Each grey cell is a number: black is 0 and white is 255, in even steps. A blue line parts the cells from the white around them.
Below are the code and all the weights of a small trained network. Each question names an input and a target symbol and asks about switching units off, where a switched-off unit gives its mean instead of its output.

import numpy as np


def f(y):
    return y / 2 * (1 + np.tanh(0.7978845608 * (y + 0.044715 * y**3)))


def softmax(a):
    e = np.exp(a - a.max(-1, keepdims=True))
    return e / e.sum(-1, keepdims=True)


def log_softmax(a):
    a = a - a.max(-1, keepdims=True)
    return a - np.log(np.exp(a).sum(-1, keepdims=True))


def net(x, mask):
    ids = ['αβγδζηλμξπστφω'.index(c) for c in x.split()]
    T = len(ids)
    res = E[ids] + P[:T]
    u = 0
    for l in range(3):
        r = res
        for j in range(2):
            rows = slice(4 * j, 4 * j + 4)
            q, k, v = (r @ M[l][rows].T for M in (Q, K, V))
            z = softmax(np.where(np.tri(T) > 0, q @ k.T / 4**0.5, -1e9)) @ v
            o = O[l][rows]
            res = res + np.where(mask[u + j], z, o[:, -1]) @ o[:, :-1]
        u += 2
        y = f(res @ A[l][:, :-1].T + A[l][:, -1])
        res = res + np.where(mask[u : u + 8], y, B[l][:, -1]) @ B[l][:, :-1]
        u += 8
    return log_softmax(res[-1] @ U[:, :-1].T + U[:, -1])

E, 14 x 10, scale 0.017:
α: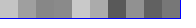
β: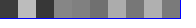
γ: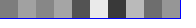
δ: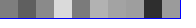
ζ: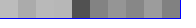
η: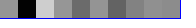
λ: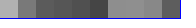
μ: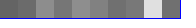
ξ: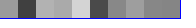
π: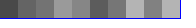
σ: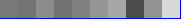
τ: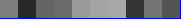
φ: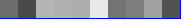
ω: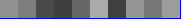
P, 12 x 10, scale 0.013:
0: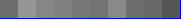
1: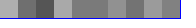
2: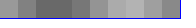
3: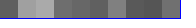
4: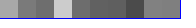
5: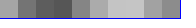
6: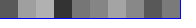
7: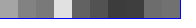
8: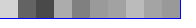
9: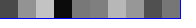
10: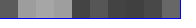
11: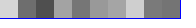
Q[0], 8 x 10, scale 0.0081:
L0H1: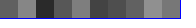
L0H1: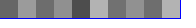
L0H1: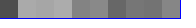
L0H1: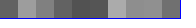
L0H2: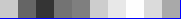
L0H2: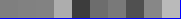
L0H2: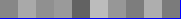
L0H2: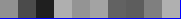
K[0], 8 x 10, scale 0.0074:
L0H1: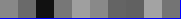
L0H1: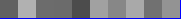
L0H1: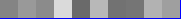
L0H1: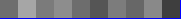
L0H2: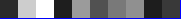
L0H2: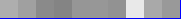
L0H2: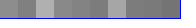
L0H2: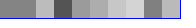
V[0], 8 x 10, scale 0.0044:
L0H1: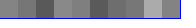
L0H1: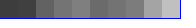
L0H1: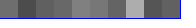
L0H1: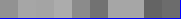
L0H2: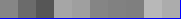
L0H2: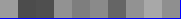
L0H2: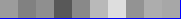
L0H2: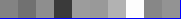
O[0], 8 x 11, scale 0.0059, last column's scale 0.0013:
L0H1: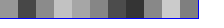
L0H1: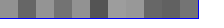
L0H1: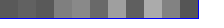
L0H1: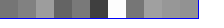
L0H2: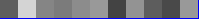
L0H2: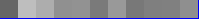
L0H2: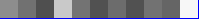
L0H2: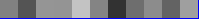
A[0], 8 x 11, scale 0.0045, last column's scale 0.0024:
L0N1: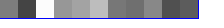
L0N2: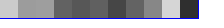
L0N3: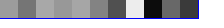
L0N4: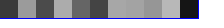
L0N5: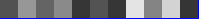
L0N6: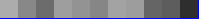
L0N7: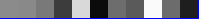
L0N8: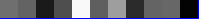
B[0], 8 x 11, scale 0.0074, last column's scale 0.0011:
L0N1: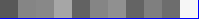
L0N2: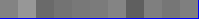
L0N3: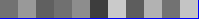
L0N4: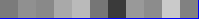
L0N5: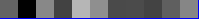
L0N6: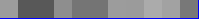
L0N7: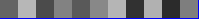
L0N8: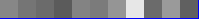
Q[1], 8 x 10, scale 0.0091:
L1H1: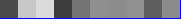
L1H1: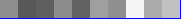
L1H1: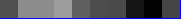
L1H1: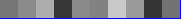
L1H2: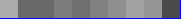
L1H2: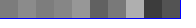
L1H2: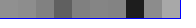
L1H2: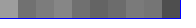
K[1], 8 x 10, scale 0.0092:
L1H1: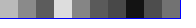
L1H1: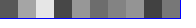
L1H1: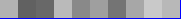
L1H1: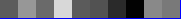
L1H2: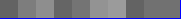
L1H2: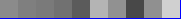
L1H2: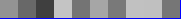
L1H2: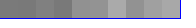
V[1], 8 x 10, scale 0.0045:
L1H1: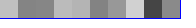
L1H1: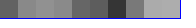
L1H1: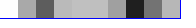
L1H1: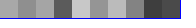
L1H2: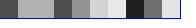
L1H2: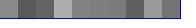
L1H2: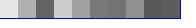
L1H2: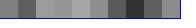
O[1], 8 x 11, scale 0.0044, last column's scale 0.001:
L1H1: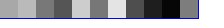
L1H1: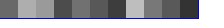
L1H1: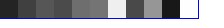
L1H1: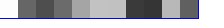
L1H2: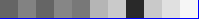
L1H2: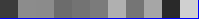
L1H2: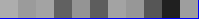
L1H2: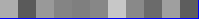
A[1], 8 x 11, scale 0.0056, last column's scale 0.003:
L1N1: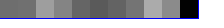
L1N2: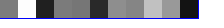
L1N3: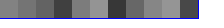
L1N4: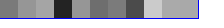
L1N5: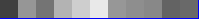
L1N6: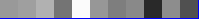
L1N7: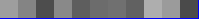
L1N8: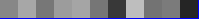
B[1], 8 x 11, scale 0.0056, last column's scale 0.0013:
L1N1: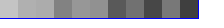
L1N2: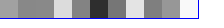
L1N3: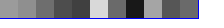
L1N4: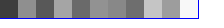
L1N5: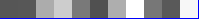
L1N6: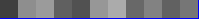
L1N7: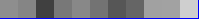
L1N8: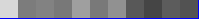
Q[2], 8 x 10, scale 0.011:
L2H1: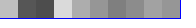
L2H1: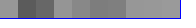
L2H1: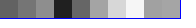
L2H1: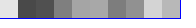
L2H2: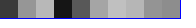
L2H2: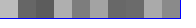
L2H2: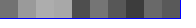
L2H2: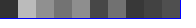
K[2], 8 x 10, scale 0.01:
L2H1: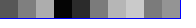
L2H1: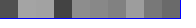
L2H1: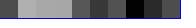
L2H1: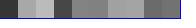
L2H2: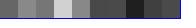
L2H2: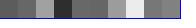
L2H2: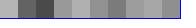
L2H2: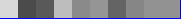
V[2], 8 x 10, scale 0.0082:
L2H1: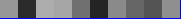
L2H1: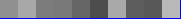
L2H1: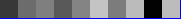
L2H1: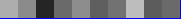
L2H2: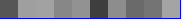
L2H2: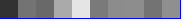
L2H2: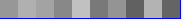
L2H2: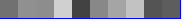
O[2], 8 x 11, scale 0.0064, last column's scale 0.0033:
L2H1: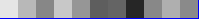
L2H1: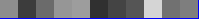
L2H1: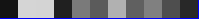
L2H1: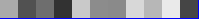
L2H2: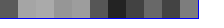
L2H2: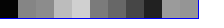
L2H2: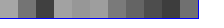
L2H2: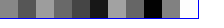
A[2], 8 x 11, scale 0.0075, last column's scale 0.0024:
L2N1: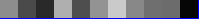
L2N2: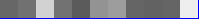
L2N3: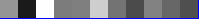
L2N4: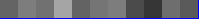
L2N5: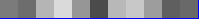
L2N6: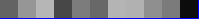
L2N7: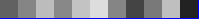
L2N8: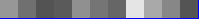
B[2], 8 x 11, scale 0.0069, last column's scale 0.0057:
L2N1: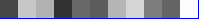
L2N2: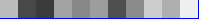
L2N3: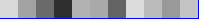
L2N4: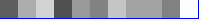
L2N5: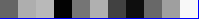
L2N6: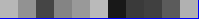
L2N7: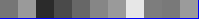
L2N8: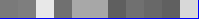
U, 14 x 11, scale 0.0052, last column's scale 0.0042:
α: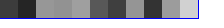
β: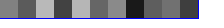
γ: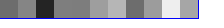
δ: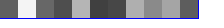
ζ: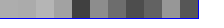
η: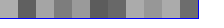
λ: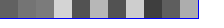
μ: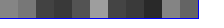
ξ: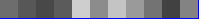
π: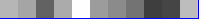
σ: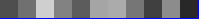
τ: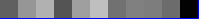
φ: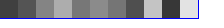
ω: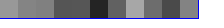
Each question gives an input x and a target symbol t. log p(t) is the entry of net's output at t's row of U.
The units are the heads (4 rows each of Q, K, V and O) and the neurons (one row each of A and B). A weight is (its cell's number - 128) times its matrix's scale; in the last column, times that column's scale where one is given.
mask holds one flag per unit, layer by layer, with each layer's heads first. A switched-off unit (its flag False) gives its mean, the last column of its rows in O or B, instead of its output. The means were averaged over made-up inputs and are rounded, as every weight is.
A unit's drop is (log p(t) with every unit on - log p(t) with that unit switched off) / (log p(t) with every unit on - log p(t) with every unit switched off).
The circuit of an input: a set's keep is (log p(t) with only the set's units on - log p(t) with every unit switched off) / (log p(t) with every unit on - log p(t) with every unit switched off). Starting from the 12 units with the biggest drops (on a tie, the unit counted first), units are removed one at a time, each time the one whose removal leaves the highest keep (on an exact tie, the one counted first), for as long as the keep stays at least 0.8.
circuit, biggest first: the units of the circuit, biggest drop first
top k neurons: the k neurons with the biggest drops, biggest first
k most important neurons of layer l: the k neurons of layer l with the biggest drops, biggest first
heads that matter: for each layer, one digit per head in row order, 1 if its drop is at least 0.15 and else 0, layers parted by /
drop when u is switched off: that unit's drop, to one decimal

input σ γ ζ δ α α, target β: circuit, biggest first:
L2H2; L2H1; L1H1
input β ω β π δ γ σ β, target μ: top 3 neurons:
L2N6; L2N5; L2N4
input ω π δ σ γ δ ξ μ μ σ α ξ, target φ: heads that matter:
00 / 00 / 11
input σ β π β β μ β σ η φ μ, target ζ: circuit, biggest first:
L2H1; L0H2
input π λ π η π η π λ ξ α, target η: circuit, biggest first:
L2H1; L2H2
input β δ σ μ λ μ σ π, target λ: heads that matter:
00 / 10 / 11
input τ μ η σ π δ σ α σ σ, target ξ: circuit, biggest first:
L1H1; L2H2; L2N5
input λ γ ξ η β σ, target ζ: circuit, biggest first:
L2H1; L1H1
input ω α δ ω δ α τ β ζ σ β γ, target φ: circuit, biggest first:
L2H1; L2H2; L0H2
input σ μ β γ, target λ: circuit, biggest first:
L2H1; L2N5
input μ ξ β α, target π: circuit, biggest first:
L2H1; L2H2
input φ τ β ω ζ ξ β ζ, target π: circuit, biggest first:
L2H2; L1H1
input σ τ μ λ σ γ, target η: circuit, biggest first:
L2H1; L2H2; L0H2
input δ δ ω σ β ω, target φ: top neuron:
L2N5
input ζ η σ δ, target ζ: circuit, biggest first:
L2H1
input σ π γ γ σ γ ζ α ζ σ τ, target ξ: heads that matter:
00 / 10 / 00
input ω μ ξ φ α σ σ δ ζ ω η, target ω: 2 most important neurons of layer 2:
L2N1; L2N3
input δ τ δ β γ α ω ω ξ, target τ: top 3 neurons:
L2N8; L2N5; L1N3
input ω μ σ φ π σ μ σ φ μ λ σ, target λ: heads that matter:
00 / 10 / 10
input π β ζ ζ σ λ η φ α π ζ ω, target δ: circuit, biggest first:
L2H1; L1H1
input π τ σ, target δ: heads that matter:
00 / 10 / 11
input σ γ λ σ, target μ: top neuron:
L2N6
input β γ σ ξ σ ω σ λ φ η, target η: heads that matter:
00 / 00 / 10
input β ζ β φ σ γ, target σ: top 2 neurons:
L2N4; L1N5
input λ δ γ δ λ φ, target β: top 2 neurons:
L2N5; L1N5
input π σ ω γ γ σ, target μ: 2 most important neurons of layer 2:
L2N6; L2N4
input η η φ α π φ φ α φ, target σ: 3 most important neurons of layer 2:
L2N4; L2N5; L2N1
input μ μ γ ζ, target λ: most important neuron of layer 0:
L0N7
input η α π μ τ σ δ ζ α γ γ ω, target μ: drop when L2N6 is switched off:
0.4
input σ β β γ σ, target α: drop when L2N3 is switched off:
0.1
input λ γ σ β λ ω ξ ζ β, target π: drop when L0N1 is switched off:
0.0
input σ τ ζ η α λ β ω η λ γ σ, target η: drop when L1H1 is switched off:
0.3
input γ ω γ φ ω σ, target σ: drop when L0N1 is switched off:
0.2
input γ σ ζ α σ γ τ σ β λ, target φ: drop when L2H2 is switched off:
0.3
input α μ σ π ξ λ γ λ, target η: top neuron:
L2N8
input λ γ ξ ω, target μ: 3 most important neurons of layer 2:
L2N6; L2N4; L2N1
